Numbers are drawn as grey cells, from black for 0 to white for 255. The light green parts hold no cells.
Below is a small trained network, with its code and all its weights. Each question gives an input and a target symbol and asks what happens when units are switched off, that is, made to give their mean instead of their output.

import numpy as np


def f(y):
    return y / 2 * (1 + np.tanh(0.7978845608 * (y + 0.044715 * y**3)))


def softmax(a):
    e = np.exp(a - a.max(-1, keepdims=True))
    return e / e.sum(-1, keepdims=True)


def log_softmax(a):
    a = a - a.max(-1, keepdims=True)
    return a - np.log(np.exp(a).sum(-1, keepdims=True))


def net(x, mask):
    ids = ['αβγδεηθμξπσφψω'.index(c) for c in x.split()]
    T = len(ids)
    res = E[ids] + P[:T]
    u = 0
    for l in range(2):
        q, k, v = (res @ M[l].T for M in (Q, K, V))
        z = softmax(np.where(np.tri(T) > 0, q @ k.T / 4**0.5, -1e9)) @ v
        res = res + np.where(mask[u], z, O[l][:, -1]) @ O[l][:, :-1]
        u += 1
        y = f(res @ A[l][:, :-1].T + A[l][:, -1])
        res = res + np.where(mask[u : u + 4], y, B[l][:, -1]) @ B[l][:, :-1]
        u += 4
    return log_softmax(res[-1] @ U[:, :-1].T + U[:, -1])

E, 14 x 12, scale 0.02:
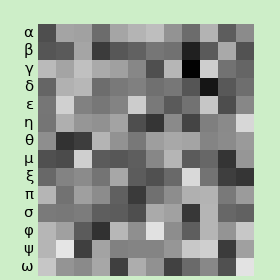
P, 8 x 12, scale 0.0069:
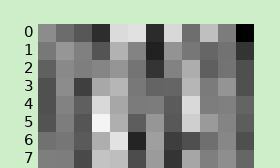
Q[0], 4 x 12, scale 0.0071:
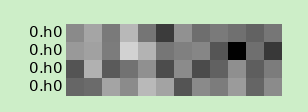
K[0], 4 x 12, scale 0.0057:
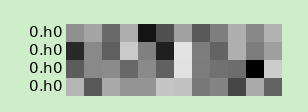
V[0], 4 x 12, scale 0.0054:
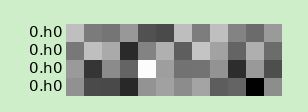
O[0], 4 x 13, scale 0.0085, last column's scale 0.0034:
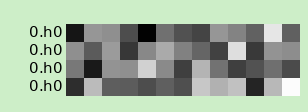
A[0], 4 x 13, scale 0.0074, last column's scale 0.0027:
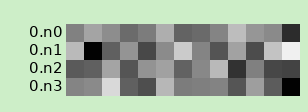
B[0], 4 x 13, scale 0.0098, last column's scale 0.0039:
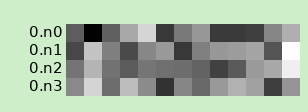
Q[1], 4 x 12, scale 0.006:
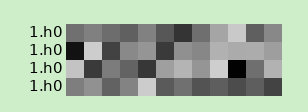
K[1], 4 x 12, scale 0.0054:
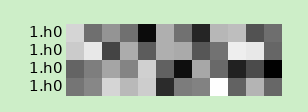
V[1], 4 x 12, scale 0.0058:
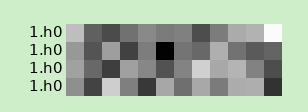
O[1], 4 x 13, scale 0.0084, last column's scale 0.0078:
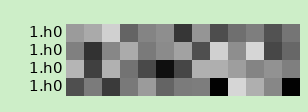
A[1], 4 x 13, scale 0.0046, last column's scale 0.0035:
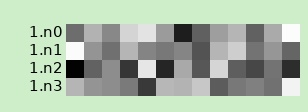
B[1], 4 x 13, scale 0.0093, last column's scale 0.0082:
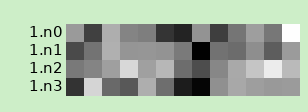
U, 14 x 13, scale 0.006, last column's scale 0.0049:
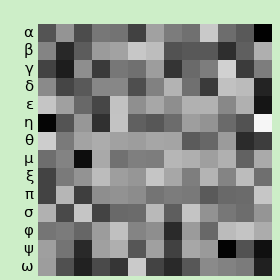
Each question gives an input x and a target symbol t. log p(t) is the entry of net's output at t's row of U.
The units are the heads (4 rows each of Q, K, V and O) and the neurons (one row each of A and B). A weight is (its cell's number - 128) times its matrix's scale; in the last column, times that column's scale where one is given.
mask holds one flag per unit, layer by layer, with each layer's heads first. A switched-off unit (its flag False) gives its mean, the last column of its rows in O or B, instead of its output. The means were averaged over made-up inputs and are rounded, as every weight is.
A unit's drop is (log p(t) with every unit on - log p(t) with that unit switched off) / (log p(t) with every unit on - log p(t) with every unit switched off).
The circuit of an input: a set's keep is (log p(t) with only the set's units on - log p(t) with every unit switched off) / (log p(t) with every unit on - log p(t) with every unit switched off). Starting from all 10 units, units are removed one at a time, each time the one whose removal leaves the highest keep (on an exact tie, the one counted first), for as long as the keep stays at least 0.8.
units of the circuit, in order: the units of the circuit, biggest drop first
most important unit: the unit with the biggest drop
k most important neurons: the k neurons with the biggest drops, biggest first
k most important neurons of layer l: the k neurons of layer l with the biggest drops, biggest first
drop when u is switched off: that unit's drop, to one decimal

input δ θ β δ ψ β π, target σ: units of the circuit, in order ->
[1.h0]
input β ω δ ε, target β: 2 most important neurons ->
[0.n0 0.n1]
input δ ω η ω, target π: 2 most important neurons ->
[0.n1 1.n2]
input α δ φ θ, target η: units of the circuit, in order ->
[0.n1 0.h0]
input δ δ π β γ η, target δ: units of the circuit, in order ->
[1.n0 1.n3]
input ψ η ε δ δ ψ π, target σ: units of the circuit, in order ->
[1.h0 0.n0]
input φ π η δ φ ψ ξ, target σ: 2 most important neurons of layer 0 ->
[0.n0 0.n1]
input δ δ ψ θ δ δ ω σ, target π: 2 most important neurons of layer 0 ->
[0.n0 0.n1]
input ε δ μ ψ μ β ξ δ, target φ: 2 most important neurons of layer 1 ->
[1.n2 1.n0]
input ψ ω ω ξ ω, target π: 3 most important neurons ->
[0.n1 0.n0 1.n2]
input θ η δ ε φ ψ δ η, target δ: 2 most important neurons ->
[1.n0 1.n3]
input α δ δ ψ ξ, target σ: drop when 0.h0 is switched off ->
0.0
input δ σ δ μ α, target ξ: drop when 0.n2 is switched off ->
0.1
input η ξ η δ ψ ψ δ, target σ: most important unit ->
1.h0
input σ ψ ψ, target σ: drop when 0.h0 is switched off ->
0.1
